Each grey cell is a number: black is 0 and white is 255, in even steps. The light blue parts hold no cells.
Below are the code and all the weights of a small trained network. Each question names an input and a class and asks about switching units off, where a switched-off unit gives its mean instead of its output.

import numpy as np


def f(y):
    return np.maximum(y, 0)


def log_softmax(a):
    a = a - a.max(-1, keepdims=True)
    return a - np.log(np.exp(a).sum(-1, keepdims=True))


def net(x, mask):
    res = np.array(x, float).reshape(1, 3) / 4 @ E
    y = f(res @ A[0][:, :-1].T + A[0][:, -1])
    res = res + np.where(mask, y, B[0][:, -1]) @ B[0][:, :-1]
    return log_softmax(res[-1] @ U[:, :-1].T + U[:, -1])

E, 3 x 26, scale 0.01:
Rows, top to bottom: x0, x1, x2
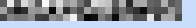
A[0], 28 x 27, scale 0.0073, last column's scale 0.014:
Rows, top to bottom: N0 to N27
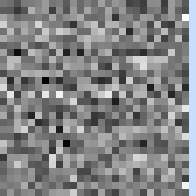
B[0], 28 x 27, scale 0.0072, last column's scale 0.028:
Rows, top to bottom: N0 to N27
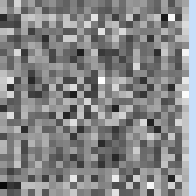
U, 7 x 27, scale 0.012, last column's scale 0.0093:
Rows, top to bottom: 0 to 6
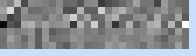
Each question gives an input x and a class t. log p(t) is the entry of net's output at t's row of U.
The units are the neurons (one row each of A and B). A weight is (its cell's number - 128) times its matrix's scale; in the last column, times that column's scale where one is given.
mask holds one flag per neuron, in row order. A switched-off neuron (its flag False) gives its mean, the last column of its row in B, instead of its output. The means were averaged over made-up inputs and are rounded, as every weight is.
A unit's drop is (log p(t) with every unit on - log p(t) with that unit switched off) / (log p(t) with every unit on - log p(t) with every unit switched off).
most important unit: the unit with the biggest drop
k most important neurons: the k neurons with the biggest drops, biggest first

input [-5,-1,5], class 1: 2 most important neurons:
N11, N16
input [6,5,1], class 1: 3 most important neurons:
N13, N4, N22
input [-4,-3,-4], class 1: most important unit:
N11
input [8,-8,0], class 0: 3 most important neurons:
N22, N18, N11
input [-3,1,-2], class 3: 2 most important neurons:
N13, N4
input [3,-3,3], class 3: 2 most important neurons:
N11, N7
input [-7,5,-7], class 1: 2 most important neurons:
N11, N16
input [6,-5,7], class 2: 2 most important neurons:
N11, N27
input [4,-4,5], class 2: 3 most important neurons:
N7, N11, N27
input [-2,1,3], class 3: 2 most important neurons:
N12, N5
